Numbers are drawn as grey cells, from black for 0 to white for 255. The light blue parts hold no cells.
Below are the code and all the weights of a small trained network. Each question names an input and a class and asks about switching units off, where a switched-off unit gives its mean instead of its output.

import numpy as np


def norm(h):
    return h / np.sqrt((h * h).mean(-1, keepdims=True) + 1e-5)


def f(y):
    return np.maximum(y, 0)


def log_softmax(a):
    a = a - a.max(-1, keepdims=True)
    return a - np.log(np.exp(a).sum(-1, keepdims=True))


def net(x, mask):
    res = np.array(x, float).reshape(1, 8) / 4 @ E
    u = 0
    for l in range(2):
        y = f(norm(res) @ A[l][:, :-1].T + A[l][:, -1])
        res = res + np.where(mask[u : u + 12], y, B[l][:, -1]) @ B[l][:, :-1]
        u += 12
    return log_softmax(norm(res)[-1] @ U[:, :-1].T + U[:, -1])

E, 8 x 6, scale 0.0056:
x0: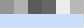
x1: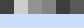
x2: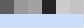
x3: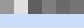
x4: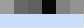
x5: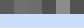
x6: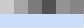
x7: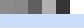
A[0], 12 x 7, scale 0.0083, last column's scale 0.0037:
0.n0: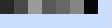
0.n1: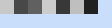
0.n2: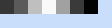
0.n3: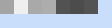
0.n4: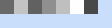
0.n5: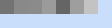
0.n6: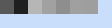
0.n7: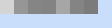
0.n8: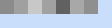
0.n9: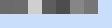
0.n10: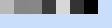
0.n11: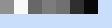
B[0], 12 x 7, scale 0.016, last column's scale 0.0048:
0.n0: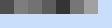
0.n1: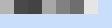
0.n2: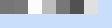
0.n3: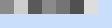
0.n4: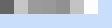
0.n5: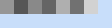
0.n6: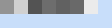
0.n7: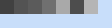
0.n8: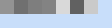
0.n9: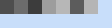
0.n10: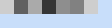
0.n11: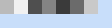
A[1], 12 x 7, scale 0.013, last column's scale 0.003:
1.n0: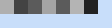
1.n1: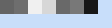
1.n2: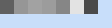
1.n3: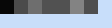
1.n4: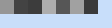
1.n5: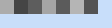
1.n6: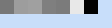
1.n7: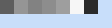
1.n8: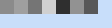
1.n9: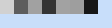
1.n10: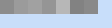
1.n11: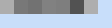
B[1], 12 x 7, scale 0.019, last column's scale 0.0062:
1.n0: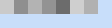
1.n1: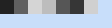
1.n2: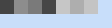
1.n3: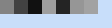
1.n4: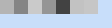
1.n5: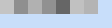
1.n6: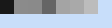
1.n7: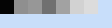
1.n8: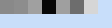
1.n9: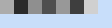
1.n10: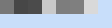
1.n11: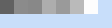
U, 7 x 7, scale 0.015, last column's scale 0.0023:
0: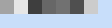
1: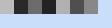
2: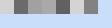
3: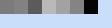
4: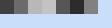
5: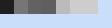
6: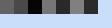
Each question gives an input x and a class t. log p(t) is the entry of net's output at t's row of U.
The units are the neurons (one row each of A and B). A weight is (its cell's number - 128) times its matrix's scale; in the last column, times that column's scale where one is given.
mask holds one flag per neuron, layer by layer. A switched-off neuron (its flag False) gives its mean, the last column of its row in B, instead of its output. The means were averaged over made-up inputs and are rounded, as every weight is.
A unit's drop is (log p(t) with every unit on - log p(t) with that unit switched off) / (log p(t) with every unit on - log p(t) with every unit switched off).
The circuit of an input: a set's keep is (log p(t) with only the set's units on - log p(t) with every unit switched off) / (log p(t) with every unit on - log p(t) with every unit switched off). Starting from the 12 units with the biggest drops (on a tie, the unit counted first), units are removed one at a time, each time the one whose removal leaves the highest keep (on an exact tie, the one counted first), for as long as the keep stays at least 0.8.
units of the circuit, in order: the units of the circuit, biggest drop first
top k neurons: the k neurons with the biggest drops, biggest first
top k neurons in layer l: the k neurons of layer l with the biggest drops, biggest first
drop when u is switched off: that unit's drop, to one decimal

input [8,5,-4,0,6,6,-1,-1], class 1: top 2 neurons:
[0.n10; 1.n9]
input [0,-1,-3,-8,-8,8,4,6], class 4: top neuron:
[0.n2]
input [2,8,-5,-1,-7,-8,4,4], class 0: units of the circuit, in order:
[0.n3; 1.n8]
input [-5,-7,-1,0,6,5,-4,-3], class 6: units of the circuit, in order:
[0.n0; 1.n3; 0.n8]
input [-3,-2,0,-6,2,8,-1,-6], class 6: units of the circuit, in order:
[0.n0; 1.n3]
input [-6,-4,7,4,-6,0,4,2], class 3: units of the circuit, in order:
[0.n8; 1.n10]
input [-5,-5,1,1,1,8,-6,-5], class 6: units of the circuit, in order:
[0.n0; 1.n3]
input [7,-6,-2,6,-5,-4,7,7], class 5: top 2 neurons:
[0.n4; 1.n7]
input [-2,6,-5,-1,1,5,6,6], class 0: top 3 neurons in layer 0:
[0.n3; 0.n11; 0.n10]
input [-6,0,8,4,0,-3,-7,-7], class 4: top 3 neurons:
[0.n2; 1.n1; 0.n7]
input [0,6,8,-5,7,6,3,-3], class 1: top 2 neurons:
[0.n10; 1.n9]
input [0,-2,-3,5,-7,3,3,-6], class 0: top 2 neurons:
[0.n11; 0.n3]
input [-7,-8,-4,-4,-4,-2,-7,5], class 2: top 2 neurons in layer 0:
[0.n1; 0.n6]
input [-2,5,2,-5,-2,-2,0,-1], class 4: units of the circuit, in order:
[0.n2]
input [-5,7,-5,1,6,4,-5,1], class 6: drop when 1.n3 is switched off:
0.2
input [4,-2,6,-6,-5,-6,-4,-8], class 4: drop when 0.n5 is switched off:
0.0
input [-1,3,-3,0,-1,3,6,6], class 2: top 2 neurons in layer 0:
[0.n1; 0.n6]
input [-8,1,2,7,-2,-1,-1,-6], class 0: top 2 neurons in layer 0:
[0.n11; 0.n3]
